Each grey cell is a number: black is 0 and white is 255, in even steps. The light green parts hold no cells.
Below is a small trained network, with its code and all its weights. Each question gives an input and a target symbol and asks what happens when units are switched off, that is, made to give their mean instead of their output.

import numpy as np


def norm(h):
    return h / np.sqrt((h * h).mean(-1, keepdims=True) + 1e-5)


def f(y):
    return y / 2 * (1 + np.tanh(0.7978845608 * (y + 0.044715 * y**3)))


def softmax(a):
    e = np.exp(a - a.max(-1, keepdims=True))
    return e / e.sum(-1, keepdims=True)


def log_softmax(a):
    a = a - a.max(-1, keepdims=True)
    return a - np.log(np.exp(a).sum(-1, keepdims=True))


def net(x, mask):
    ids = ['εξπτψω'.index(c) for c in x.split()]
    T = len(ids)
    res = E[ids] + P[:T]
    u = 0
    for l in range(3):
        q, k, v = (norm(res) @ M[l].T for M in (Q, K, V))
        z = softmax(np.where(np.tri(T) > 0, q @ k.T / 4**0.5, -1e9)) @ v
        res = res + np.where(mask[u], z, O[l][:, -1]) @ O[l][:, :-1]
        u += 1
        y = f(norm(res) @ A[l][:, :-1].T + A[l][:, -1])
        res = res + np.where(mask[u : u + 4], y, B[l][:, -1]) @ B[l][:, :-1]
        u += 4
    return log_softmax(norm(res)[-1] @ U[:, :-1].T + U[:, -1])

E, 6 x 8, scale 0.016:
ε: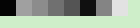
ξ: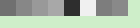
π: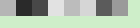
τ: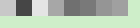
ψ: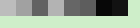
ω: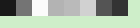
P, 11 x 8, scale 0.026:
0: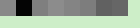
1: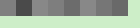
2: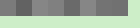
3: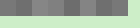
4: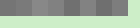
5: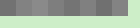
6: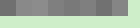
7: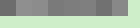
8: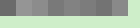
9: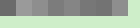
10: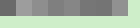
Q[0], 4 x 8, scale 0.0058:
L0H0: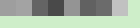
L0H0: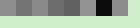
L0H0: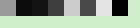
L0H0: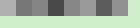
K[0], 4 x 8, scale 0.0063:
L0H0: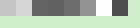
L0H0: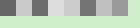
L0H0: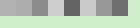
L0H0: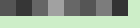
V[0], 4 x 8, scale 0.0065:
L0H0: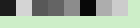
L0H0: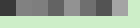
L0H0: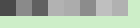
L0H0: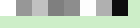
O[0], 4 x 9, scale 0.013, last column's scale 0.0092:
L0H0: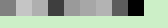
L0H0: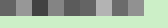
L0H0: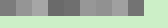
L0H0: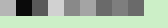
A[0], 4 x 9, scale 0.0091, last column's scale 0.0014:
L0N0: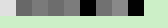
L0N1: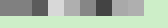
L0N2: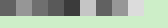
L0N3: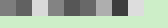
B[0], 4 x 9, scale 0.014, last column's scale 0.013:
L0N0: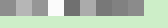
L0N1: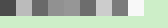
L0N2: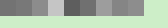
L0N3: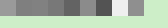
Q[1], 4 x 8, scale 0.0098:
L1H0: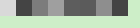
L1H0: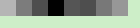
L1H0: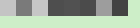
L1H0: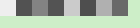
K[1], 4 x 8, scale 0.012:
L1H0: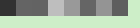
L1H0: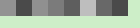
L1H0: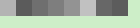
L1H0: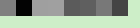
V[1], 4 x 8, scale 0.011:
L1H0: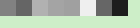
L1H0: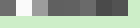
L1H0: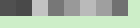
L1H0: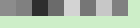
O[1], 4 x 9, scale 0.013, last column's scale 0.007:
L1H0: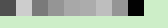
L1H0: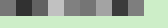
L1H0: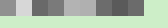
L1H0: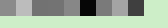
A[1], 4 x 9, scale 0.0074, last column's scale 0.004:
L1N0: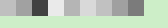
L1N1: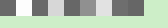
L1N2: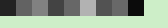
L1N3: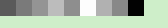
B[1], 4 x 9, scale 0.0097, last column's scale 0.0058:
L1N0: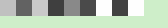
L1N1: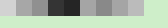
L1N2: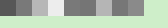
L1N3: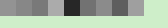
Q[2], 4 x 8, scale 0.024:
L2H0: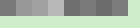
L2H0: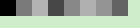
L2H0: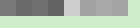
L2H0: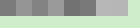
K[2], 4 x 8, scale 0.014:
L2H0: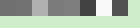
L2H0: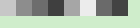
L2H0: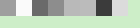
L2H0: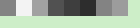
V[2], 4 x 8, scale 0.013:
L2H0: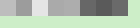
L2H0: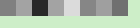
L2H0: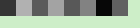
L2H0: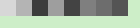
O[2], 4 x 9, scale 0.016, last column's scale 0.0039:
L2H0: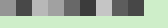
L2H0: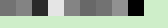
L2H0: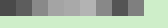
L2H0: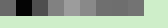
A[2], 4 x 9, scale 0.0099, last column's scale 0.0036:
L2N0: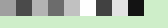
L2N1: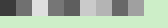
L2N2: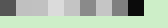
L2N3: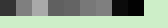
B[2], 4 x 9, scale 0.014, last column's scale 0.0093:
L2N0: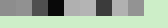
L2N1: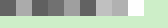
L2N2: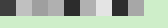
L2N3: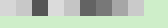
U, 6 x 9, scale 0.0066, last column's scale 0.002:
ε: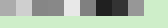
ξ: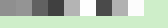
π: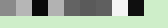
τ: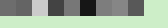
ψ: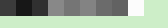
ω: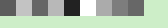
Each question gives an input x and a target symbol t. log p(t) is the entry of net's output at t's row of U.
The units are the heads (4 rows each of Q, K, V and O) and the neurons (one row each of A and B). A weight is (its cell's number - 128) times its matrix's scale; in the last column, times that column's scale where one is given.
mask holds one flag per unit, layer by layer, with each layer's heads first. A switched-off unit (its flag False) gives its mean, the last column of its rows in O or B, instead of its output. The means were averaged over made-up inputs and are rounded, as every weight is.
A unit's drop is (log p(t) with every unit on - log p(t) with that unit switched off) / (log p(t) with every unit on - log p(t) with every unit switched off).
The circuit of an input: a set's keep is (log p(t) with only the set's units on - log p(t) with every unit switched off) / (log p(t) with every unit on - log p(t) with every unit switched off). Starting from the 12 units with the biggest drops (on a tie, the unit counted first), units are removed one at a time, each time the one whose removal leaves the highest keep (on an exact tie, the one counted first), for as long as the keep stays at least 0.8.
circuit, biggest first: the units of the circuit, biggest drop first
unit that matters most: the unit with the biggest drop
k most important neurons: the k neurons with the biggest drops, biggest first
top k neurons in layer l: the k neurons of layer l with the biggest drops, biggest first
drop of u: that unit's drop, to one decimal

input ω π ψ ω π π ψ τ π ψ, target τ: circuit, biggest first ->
(L2H0)
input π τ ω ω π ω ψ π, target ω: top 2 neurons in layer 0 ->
(L0N0, L0N1)
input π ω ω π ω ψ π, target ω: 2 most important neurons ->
(L0N0, L2N2)
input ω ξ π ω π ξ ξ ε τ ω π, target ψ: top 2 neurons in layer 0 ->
(L0N1, L0N0)
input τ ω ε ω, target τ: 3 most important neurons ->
(L0N1, L0N3, L2N1)
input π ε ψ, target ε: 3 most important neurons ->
(L2N3, L1N0, L1N1)
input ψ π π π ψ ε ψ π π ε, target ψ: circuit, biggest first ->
(L2H0, L0H0)
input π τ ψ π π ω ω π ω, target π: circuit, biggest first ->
(L1N0, L2H0)
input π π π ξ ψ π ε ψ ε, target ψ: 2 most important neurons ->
(L0N1, L1N0)
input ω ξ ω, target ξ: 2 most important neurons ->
(L1N3, L0N3)
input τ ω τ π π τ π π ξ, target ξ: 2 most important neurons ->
(L0N1, L0N2)
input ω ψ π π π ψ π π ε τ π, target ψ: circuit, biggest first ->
(L1H0, L2N3)
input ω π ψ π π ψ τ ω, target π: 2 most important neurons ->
(L1N0, L0N3)
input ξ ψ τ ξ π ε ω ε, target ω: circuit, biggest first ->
(L0H0, L0N3, L0N1, L1H0)
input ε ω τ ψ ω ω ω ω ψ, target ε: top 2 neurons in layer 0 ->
(L0N1, L0N0)
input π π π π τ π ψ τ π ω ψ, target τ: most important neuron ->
(L0N0)
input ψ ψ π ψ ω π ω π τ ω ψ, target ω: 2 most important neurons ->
(L0N0, L1N3)
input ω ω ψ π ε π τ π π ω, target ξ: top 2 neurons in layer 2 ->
(L2N0, L2N2)
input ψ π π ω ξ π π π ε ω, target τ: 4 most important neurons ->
(L0N1, L2N1, L0N3, L0N0)
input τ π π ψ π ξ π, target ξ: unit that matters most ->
L1H0
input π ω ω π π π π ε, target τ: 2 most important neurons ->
(L0N1, L0N0)
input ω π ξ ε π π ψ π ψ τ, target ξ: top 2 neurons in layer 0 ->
(L0N1, L0N3)
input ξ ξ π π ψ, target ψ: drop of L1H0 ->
0.2
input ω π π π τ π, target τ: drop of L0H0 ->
0.9
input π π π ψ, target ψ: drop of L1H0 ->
0.3
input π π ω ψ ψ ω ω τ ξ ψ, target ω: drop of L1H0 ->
1.2
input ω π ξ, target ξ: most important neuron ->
(L2N0)
